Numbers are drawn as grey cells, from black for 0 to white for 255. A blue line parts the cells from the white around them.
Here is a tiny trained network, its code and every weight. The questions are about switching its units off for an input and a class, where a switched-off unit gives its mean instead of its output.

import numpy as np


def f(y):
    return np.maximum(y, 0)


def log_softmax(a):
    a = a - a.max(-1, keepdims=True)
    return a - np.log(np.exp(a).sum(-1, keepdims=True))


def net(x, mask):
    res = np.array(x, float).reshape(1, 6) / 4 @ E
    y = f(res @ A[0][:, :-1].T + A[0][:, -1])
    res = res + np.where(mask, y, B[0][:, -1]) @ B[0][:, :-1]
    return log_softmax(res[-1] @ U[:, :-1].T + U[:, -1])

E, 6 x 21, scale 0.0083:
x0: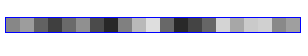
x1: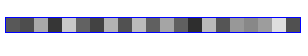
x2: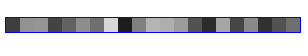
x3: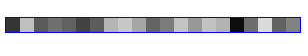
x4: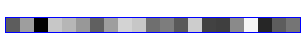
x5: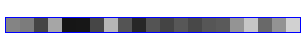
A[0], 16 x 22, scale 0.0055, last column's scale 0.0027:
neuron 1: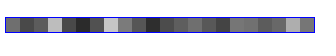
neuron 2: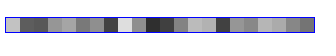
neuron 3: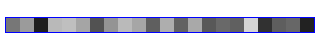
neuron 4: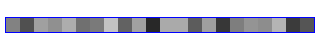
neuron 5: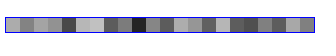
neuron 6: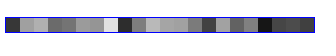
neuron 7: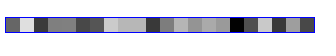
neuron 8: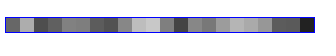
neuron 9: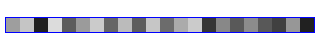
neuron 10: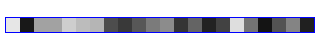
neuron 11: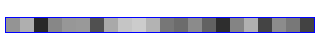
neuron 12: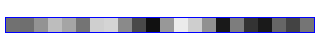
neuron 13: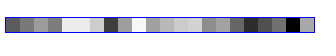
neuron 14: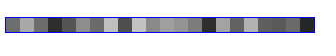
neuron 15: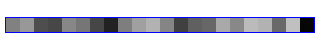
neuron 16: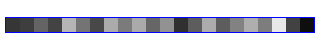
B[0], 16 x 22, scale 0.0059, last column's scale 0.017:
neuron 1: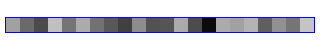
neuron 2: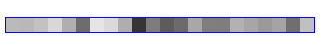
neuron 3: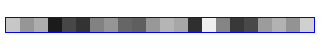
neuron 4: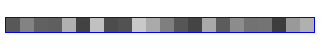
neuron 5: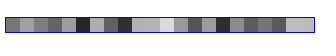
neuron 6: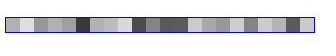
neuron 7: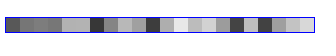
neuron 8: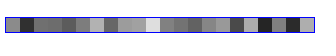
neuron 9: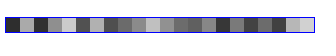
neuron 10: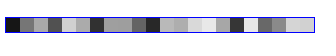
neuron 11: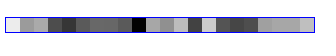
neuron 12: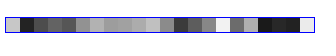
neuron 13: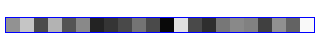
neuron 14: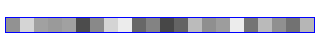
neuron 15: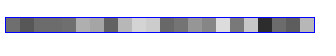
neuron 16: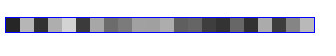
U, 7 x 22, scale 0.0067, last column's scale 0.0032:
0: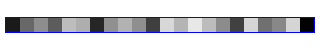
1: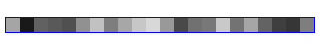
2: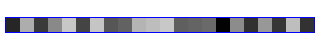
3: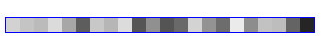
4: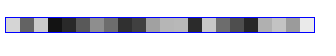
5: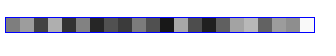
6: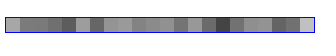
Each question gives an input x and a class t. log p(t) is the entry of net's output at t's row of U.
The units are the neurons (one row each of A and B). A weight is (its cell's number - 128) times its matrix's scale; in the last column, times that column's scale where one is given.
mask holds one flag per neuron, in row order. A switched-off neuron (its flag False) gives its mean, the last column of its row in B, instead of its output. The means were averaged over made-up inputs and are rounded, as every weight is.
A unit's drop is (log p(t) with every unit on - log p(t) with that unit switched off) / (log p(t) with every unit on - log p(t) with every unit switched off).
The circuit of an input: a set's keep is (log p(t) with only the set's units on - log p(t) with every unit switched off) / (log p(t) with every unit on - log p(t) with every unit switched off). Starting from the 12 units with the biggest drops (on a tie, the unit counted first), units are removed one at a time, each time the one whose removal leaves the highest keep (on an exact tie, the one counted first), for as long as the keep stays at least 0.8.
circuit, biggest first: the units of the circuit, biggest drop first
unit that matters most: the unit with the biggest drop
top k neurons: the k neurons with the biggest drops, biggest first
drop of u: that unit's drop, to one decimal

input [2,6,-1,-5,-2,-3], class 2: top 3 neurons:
(neuron 16; neuron 7; neuron 4)
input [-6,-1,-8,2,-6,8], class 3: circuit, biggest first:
(neuron 2)
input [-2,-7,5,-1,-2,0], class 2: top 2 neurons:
(neuron 5; neuron 9)
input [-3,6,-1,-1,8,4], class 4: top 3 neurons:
(neuron 3; neuron 11; neuron 9)
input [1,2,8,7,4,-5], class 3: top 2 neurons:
(neuron 6; neuron 14)
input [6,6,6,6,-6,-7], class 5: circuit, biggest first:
(neuron 13; neuron 3)
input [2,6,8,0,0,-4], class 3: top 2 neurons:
(neuron 6; neuron 14)
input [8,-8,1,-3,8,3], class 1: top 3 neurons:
(neuron 15; neuron 8; neuron 16)
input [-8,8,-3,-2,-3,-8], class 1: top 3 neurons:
(neuron 12; neuron 9; neuron 4)
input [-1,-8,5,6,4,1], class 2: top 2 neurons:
(neuron 9; neuron 10)
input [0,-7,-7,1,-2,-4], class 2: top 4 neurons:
(neuron 9; neuron 5; neuron 6; neuron 14)
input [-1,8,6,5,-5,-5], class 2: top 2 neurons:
(neuron 16; neuron 4)
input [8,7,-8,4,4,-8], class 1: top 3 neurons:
(neuron 8; neuron 15; neuron 6)
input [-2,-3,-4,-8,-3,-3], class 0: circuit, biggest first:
(neuron 10)
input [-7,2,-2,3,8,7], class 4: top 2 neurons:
(neuron 3; neuron 11)
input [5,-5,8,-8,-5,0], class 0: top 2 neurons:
(neuron 10; neuron 2)
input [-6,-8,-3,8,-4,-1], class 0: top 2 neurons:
(neuron 7; neuron 16)
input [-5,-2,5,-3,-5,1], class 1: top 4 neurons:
(neuron 12; neuron 3; neuron 11; neuron 2)
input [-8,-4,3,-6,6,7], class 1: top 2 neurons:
(neuron 12; neuron 13)
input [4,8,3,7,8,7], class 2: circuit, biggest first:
(neuron 16)
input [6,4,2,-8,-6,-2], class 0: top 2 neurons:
(neuron 10; neuron 12)
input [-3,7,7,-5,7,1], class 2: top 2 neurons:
(neuron 16; neuron 4)
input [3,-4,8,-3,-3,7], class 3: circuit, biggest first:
(neuron 6; neuron 14)
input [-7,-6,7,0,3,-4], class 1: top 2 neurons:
(neuron 12; neuron 2)
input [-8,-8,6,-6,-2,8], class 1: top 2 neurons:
(neuron 12; neuron 13)
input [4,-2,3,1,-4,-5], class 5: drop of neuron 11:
0.2
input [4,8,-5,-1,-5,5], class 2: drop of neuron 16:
0.3
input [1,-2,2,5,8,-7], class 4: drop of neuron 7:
0.0
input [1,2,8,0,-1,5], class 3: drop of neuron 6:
0.1
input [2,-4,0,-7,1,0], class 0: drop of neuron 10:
1.0
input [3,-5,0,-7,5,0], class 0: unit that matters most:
neuron 10
